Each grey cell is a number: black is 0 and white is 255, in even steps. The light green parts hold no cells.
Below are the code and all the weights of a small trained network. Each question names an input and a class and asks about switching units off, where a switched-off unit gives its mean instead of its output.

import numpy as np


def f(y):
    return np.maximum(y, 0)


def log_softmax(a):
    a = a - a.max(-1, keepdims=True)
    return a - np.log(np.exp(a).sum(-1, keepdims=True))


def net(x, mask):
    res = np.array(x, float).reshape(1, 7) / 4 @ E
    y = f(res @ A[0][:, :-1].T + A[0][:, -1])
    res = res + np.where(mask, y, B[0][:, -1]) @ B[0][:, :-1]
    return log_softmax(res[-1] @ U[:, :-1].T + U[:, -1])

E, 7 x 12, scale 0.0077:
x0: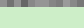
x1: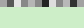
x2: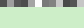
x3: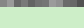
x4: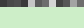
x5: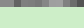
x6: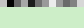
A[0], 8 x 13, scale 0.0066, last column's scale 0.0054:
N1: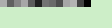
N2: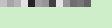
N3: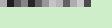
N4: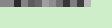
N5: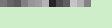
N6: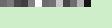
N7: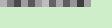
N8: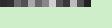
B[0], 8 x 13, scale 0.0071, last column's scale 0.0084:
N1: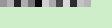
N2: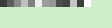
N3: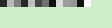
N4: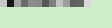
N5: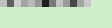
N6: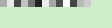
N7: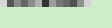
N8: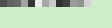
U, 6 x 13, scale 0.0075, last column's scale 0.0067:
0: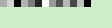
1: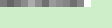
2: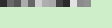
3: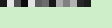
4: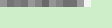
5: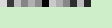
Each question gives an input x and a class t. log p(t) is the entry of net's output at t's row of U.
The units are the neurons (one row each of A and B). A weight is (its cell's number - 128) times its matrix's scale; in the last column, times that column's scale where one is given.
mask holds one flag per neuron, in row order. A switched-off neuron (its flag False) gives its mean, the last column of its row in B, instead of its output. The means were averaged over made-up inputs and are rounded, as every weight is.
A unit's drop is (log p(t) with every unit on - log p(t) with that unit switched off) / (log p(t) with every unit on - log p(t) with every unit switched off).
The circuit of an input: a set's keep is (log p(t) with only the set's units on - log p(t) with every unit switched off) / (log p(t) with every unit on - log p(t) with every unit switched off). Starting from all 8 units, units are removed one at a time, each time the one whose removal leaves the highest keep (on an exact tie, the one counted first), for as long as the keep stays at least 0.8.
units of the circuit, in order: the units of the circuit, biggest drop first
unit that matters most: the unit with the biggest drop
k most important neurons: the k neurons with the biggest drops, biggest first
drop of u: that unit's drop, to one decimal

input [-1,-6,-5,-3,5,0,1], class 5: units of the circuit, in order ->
[N5 N4]
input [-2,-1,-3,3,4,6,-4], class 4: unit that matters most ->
N3
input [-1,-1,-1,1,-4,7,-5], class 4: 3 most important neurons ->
[N3 N7 N8]
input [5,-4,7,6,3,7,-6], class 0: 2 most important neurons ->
[N6 N3]
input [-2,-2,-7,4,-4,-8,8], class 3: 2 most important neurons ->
[N3 N6]
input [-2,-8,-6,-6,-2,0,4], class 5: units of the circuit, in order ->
[N5 N7]
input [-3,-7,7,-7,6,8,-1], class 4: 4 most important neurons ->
[N5 N4 N1 N7]
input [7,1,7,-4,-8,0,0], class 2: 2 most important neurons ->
[N2 N1]
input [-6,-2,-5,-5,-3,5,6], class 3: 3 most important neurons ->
[N3 N6 N8]
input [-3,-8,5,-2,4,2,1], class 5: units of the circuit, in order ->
[N5 N4]
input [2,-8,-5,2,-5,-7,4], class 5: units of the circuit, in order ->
[N5 N7]
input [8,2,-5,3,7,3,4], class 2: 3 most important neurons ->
[N8 N6 N5]
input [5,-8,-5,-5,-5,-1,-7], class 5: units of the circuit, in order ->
[N5 N3]
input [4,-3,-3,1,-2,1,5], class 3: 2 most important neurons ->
[N3 N8]
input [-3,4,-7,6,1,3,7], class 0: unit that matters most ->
N1
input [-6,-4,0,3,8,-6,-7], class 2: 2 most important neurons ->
[N8 N3]
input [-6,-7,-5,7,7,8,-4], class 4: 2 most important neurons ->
[N4 N2]
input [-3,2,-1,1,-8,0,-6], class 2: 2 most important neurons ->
[N2 N3]
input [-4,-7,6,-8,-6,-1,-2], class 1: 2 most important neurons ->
[N5 N2]
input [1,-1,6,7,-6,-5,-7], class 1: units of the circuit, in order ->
[N3]
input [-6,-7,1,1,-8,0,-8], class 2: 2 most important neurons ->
[N2 N3]
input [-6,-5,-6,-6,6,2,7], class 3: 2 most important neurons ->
[N3 N6]
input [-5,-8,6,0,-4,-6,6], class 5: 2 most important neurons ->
[N5 N7]
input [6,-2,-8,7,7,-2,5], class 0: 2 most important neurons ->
[N1 N2]
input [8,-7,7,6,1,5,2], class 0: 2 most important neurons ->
[N6 N2]
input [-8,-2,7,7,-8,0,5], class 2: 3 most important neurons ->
[N2 N1 N5]
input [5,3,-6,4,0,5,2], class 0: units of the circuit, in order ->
[N1]
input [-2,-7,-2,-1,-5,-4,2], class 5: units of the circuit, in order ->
[N5 N7]
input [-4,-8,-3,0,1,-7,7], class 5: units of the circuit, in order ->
[N5 N4]
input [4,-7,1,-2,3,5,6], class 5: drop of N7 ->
0.4
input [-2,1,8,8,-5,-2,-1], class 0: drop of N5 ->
0.0
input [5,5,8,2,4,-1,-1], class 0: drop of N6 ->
0.6
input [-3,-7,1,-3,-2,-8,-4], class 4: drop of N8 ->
-0.1
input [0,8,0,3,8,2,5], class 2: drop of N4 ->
0.1
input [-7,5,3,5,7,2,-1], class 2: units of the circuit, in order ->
[N8]
